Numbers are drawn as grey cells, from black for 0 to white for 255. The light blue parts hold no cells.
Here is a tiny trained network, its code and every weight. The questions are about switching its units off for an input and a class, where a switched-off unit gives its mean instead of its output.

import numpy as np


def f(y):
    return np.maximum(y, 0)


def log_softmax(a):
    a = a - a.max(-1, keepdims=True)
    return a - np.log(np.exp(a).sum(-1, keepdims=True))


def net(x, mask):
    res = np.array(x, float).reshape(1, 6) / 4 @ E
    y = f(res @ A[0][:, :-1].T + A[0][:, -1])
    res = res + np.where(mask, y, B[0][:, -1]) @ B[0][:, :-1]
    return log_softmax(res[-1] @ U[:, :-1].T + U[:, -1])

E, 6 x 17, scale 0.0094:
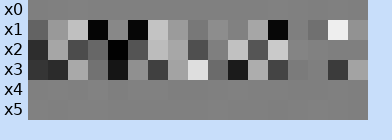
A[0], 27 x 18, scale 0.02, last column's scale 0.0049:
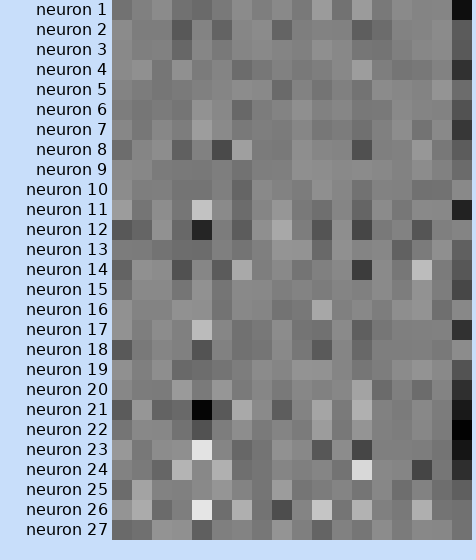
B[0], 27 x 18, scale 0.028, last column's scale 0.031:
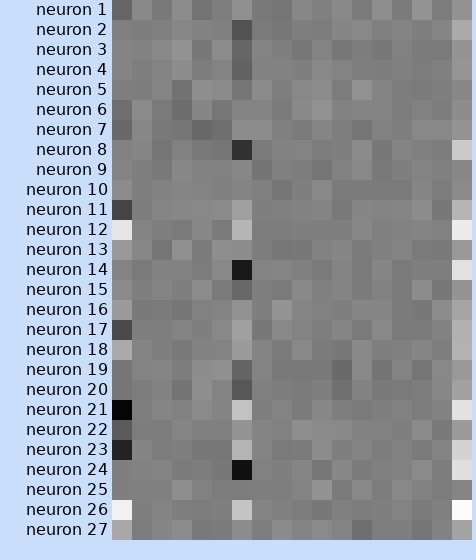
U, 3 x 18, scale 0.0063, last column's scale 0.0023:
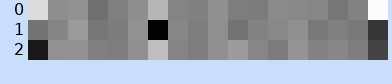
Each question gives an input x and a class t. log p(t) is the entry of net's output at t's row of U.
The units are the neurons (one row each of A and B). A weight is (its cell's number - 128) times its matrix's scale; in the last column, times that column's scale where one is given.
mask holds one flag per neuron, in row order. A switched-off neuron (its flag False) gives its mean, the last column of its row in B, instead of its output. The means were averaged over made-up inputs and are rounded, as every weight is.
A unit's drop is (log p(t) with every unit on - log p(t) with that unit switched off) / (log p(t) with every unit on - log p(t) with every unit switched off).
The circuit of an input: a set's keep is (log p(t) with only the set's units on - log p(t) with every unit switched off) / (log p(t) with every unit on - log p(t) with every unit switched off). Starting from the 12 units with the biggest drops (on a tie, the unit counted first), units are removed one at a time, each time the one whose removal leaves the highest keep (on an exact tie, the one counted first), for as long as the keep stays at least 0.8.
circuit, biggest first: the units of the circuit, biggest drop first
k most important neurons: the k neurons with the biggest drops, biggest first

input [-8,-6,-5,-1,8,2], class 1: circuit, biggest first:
neuron 24
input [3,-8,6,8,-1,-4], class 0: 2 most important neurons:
neuron 12; neuron 14
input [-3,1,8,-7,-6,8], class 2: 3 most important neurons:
neuron 21; neuron 12; neuron 22
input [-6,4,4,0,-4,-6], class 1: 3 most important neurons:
neuron 14; neuron 23; neuron 8
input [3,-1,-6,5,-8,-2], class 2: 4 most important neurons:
neuron 26; neuron 23; neuron 11; neuron 17
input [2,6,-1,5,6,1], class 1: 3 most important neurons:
neuron 14; neuron 26; neuron 8
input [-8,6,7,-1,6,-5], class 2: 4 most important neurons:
neuron 21; neuron 24; neuron 22; neuron 1
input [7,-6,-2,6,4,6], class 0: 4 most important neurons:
neuron 12; neuron 14; neuron 8; neuron 18
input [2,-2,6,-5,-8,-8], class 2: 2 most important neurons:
neuron 21; neuron 12
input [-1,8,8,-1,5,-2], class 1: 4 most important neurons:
neuron 14; neuron 8; neuron 23; neuron 2
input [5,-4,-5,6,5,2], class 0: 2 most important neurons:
neuron 12; neuron 21
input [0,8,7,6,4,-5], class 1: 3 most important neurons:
neuron 14; neuron 8; neuron 26
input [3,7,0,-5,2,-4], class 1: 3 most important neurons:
neuron 14; neuron 8; neuron 12
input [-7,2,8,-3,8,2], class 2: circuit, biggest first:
neuron 21
